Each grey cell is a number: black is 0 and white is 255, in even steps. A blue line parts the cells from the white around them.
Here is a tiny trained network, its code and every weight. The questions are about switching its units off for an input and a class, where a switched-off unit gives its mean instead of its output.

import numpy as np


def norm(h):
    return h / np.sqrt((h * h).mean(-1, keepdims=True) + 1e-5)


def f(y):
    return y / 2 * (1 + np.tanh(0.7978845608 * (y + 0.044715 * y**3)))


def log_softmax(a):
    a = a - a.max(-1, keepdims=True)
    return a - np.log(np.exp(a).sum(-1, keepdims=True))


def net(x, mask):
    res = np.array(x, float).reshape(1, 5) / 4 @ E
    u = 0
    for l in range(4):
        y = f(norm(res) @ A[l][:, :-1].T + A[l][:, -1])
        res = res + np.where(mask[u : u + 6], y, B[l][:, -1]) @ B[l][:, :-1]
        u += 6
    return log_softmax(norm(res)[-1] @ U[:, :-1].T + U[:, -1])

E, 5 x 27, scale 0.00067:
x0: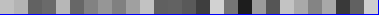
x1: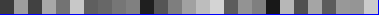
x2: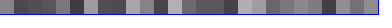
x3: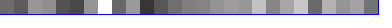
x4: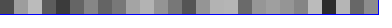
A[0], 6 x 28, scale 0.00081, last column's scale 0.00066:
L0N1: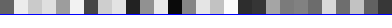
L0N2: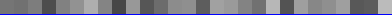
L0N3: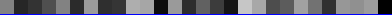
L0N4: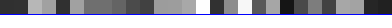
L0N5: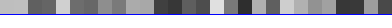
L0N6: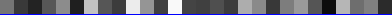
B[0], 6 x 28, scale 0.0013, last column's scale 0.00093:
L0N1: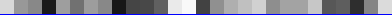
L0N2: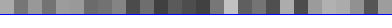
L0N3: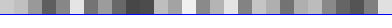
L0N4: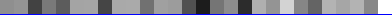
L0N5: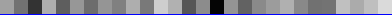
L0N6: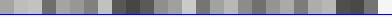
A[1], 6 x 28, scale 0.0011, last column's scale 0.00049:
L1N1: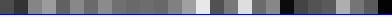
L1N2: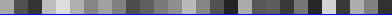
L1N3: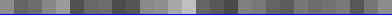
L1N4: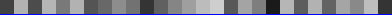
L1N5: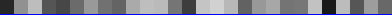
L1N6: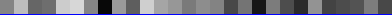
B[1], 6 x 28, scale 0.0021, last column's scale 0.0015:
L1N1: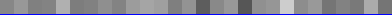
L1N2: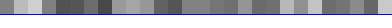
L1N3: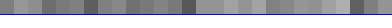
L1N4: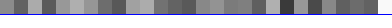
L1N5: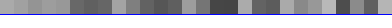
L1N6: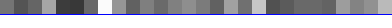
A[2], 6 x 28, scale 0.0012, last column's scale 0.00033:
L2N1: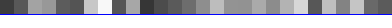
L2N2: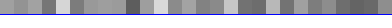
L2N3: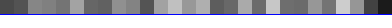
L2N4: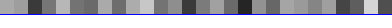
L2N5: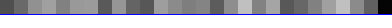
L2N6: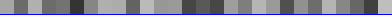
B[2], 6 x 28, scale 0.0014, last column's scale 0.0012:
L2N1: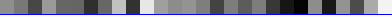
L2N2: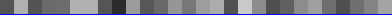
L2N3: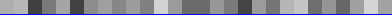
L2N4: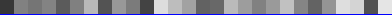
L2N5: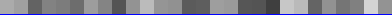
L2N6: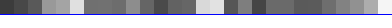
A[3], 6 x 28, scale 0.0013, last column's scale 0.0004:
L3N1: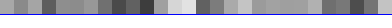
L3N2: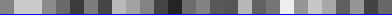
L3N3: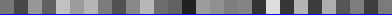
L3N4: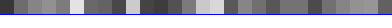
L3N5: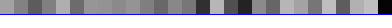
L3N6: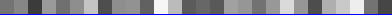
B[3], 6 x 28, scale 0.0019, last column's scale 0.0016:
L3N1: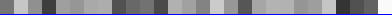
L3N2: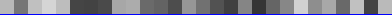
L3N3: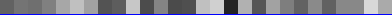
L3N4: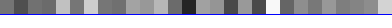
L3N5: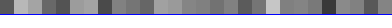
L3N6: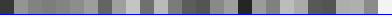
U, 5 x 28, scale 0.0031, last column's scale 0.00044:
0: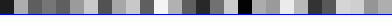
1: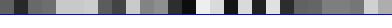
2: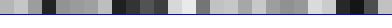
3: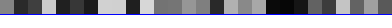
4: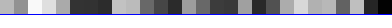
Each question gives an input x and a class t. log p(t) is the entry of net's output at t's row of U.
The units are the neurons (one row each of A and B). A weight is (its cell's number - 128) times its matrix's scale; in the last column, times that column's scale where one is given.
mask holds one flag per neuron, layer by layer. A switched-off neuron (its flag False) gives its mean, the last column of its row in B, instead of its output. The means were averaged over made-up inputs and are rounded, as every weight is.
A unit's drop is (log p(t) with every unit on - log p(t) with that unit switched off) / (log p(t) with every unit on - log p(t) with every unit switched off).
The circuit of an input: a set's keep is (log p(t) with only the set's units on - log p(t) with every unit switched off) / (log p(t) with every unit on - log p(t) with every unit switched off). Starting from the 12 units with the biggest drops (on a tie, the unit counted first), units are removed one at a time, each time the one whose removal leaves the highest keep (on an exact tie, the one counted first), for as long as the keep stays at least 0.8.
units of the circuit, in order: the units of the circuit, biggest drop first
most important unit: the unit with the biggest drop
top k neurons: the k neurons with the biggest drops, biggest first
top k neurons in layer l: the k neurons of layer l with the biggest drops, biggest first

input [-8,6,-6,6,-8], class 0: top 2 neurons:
(L0N4 L1N5)
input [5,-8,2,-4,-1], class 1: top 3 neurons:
(L2N6 L0N4 L3N3)
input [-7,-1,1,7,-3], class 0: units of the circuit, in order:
(L0N4)
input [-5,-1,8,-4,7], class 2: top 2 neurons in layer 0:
(L0N3 L0N6)
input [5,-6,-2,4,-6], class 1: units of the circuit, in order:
(L2N6 L3N3)
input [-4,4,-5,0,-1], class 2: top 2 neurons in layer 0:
(L0N1 L0N5)
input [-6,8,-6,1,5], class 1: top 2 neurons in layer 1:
(L1N4 L1N2)
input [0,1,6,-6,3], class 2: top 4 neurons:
(L0N3 L0N6 L2N1 L3N1)
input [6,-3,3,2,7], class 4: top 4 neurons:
(L1N5 L3N2 L0N4 L2N3)
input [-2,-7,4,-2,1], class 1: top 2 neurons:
(L2N6 L0N1)
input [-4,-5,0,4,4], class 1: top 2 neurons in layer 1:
(L1N2 L1N6)
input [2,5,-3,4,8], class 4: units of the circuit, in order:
(L1N5 L3N2)
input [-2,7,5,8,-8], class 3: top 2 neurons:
(L2N1 L1N5)
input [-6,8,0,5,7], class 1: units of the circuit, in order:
(L1N4 L3N4)
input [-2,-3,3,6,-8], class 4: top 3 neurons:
(L1N2 L1N6 L3N2)
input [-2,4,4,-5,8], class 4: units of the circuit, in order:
(L1N5)
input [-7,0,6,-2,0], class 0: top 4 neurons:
(L0N4 L0N1 L3N6 L2N3)
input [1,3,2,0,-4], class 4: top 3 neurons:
(L1N2 L3N2 L2N6)
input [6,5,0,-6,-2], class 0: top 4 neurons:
(L2N4 L0N5 L2N1 L2N6)
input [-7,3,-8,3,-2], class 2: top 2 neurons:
(L0N1 L3N1)
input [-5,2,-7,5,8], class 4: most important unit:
L1N5
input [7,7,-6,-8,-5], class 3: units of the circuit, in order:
(L1N6 L3N1)
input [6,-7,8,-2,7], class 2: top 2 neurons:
(L0N3 L1N4)
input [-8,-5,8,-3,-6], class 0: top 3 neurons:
(L0N4 L0N1 L3N6)
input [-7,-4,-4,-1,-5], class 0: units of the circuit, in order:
(L0N4 L3N6)
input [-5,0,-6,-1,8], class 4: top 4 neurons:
(L1N5 L3N2 L0N3 L0N6)
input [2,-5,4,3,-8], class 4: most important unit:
L1N2
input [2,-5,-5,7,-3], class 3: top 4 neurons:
(L2N1 L1N4 L0N3 L0N6)
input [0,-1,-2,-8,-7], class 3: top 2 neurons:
(L1N6 L1N5)
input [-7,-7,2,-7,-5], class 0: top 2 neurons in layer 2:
(L2N1 L2N3)
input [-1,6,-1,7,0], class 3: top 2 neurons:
(L2N1 L2N6)
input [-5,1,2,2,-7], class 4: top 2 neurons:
(L1N2 L3N2)
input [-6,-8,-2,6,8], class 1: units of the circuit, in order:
(L2N6 L3N3)
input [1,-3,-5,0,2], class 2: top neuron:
(L0N1)
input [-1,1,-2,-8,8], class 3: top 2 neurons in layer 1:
(L1N6 L1N2)
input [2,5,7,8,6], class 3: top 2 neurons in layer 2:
(L2N1 L2N2)
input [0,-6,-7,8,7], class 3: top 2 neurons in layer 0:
(L0N3 L0N6)
